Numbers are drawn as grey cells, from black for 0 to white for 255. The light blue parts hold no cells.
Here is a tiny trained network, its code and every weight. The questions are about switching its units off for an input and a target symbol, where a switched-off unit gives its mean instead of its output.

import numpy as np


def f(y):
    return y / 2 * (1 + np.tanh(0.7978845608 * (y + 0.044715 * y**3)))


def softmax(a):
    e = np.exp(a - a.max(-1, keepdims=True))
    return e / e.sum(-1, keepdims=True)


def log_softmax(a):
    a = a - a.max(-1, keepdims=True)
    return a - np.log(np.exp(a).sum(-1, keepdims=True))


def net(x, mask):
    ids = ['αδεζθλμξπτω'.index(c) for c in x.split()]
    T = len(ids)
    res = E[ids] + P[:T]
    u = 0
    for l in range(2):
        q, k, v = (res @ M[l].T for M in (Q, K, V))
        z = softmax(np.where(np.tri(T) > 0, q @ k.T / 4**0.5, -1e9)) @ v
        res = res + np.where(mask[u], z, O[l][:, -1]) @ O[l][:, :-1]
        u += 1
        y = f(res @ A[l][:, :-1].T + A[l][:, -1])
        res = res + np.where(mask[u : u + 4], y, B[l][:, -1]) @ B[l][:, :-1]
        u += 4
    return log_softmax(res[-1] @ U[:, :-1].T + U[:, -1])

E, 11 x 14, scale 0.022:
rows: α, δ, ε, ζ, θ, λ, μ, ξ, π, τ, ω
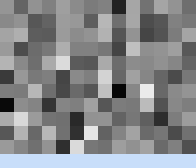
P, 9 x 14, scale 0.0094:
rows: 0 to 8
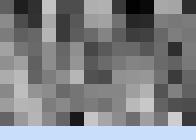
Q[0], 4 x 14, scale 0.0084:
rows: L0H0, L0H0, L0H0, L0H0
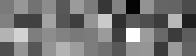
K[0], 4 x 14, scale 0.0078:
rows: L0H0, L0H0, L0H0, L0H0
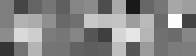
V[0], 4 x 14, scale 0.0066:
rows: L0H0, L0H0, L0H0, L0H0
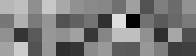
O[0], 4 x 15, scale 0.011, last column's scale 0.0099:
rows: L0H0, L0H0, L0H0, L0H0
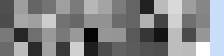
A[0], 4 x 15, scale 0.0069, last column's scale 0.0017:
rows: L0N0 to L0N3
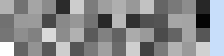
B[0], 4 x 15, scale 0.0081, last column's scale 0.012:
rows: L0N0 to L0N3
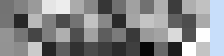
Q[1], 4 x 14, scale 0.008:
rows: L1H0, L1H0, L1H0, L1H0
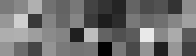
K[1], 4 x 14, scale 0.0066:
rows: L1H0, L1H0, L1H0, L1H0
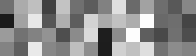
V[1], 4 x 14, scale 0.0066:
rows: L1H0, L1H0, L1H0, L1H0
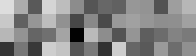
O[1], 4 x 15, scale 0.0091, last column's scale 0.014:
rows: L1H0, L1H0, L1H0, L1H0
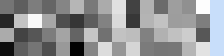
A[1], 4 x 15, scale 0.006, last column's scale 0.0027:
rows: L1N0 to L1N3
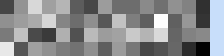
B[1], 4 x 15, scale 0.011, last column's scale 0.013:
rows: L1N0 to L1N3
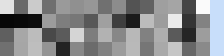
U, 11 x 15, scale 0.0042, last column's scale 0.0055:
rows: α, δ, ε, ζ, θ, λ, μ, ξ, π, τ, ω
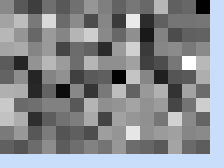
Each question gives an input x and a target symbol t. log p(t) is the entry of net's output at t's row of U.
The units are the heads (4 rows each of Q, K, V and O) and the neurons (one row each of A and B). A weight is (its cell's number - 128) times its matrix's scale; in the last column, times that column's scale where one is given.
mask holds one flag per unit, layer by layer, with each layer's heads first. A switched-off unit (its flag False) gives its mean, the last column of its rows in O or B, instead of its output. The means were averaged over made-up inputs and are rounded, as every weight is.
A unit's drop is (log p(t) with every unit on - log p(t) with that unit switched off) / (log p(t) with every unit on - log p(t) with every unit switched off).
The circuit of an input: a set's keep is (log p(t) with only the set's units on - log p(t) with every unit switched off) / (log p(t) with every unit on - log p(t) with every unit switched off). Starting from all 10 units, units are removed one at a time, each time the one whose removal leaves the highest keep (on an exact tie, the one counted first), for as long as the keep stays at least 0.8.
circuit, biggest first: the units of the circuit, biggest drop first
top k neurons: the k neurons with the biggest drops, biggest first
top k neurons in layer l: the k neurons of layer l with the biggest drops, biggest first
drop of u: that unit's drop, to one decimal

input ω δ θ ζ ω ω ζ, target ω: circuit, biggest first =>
(L0N0 L1H0 L0H0)
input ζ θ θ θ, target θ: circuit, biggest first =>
(L0H0 L1H0)
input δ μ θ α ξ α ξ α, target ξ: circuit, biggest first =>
(L0H0)
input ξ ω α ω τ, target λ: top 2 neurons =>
(L1N0 L0N2)
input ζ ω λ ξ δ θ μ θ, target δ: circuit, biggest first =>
(L1H0 L0N1)
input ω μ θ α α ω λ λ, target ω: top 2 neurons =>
(L0N2 L0N0)
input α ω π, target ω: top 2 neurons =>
(L0N0 L1N0)
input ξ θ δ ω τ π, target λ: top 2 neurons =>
(L0N1 L1N0)
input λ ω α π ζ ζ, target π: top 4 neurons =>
(L0N1 L0N0 L0N3 L1N2)
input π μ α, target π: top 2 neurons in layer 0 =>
(L0N1 L0N0)
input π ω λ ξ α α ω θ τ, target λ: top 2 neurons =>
(L0N1 L0N2)
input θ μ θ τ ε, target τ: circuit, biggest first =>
(L1H0 L1N2 L0H0)
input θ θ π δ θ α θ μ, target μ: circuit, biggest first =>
(L0H0 L1H0)
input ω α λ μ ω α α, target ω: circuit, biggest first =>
(L0N0 L1H0 L0H0)
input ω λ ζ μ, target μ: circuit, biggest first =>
(L1H0 L0H0)
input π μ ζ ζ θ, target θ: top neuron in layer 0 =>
(L0N2)
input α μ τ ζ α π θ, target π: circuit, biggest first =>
(L0N1 L1H0)
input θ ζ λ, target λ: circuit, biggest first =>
(L1H0 L1N0)
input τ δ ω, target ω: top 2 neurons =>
(L0N0 L0N2)
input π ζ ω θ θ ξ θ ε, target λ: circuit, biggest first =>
(L1H0)
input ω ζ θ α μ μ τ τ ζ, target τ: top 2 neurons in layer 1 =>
(L1N2 L1N0)
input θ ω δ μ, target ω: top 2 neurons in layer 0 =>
(L0N0 L0N2)
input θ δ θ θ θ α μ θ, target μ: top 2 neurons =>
(L0N3 L0N0)
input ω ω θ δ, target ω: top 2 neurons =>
(L0N0 L1N0)
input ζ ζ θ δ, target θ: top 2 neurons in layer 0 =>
(L0N3 L0N1)
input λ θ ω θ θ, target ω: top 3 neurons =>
(L0N0 L1N0 L0N2)
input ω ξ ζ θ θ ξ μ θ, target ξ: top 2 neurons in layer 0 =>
(L0N0 L0N2)
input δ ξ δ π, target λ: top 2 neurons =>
(L1N0 L0N1)
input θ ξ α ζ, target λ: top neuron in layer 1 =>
(L1N0)
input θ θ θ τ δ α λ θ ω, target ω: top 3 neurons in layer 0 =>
(L0N0 L0N3 L0N2)
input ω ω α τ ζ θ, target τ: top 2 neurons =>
(L1N2 L0N2)
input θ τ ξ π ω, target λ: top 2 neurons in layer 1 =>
(L1N1 L1N0)
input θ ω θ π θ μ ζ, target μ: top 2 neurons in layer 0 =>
(L0N3 L0N0)
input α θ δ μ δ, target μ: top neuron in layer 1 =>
(L1N0)
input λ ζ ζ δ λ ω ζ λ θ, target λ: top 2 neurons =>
(L1N0 L0N3)
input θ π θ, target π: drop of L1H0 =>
0.4
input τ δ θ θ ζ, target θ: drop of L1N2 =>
0.0
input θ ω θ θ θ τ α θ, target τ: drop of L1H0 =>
1.0
